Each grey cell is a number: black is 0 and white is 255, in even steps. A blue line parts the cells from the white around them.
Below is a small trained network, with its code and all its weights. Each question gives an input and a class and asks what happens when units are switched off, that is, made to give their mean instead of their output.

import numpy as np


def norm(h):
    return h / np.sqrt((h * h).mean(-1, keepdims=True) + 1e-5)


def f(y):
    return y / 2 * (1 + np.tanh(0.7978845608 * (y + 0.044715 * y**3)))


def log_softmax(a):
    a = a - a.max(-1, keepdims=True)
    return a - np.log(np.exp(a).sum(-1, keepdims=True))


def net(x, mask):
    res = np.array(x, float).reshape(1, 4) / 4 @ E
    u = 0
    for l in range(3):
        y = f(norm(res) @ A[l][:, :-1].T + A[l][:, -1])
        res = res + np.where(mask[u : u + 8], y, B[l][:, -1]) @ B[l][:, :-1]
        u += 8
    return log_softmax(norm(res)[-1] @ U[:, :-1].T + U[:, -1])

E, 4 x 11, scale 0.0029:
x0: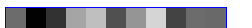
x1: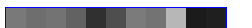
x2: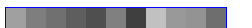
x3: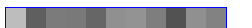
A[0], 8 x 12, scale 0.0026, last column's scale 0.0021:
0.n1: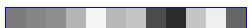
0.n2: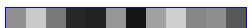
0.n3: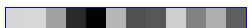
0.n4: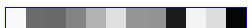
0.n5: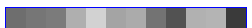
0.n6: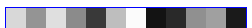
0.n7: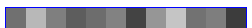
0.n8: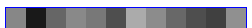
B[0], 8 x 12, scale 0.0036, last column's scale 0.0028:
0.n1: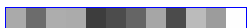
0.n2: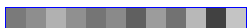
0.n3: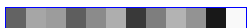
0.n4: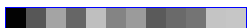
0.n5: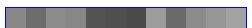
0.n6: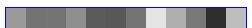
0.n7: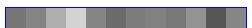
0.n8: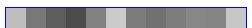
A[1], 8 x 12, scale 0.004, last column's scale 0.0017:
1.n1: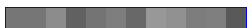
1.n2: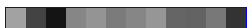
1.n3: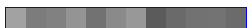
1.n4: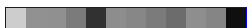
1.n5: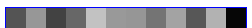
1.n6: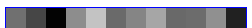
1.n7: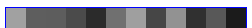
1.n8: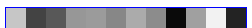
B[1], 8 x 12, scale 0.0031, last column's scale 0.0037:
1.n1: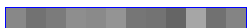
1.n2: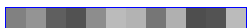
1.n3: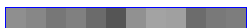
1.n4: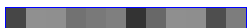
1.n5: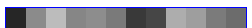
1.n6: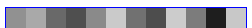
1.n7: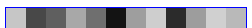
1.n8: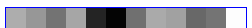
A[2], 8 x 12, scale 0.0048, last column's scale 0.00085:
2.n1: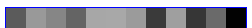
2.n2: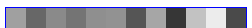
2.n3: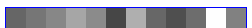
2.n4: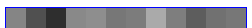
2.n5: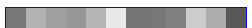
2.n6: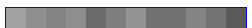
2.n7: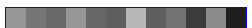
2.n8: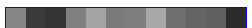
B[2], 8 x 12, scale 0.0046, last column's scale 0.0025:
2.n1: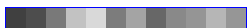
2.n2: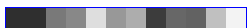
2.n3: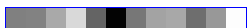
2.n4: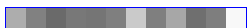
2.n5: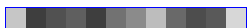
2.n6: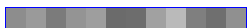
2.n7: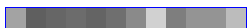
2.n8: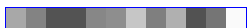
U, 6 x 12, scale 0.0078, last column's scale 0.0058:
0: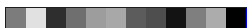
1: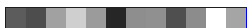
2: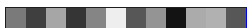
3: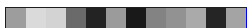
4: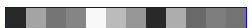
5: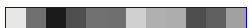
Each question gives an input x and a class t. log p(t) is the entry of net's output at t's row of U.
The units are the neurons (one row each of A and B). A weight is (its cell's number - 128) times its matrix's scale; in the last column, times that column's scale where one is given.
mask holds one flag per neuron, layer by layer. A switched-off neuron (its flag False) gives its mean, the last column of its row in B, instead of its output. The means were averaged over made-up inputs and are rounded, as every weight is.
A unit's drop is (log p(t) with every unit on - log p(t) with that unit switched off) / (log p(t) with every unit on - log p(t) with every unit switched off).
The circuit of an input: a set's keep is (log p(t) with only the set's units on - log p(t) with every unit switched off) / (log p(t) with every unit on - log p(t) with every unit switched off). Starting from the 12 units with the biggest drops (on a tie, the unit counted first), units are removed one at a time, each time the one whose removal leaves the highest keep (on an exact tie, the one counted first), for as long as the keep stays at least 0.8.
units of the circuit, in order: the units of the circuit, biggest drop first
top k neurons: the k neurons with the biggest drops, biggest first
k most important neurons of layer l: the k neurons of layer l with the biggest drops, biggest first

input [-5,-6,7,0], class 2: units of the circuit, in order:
(2.n2)
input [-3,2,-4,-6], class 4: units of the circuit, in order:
(2.n1, 2.n3)
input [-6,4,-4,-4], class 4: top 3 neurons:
(2.n1, 0.n1, 1.n8)
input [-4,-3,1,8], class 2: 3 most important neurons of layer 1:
(1.n8, 1.n6, 1.n2)
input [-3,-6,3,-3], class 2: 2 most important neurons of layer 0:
(0.n3, 0.n2)
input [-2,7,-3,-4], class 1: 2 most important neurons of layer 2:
(2.n8, 2.n1)
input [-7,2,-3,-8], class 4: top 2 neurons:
(2.n1, 0.n1)
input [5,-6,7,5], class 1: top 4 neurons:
(0.n4, 2.n2, 0.n6, 1.n8)
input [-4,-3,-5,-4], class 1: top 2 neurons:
(1.n6, 1.n2)
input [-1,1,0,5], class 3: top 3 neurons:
(0.n3, 2.n2, 2.n5)
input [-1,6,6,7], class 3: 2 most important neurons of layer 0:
(0.n2, 0.n3)
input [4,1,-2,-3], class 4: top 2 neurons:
(1.n6, 0.n1)
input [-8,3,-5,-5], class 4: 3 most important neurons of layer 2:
(2.n1, 2.n3, 2.n7)
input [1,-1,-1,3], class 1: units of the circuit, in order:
(0.n4)
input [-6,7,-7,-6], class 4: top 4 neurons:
(2.n1, 0.n1, 1.n8, 2.n3)
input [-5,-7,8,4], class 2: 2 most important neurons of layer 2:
(2.n2, 2.n5)
